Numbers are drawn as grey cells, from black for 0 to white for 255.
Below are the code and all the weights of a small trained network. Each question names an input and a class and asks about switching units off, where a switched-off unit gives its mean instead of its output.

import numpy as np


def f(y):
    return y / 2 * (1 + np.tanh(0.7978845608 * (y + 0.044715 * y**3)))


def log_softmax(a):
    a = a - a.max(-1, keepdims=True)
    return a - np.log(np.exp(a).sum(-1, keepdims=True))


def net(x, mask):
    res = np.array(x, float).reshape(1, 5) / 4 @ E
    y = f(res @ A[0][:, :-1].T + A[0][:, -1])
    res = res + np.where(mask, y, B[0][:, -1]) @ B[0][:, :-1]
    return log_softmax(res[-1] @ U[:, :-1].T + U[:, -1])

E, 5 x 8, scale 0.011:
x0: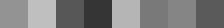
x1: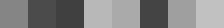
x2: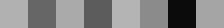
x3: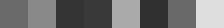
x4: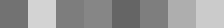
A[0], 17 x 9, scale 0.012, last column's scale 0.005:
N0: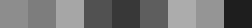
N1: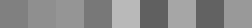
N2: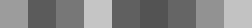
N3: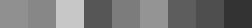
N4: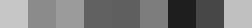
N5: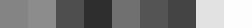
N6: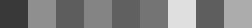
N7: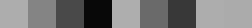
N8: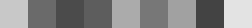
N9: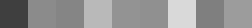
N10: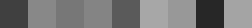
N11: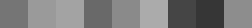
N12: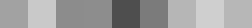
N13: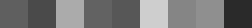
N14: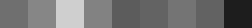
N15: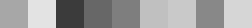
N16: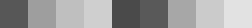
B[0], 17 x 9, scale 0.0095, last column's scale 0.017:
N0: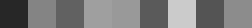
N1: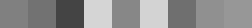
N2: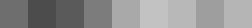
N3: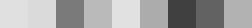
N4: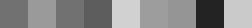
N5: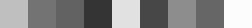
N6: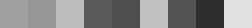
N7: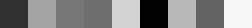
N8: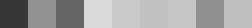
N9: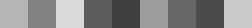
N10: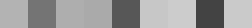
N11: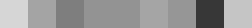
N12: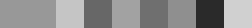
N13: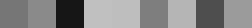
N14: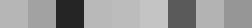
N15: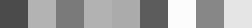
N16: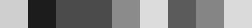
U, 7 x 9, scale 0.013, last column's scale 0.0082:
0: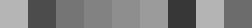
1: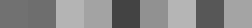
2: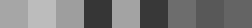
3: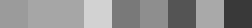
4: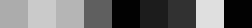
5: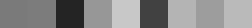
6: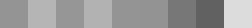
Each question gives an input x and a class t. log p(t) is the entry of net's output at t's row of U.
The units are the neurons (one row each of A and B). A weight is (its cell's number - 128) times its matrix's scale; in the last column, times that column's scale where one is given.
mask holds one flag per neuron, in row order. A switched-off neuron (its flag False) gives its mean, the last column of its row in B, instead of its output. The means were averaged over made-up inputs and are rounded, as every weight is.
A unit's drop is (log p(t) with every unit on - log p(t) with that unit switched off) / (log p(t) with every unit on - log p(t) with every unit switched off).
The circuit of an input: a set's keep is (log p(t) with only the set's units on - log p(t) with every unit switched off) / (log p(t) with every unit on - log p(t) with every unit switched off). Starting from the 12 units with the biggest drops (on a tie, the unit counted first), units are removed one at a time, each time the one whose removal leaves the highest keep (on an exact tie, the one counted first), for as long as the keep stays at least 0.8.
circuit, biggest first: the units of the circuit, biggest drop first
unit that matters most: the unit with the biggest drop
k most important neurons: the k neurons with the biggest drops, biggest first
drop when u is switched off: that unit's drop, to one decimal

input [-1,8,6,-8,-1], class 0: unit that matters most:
N7
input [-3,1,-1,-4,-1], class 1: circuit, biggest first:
[N5; N3]
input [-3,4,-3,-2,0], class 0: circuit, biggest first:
[N16; N15; N7]
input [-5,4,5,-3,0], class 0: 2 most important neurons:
[N7; N15]
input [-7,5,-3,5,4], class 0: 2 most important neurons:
[N16; N7]
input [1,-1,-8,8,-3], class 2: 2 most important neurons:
[N6; N2]
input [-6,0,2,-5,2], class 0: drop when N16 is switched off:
0.1
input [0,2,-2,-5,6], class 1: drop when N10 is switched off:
0.0
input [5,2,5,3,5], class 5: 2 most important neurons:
[N6; N9]
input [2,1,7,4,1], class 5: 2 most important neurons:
[N6; N9]
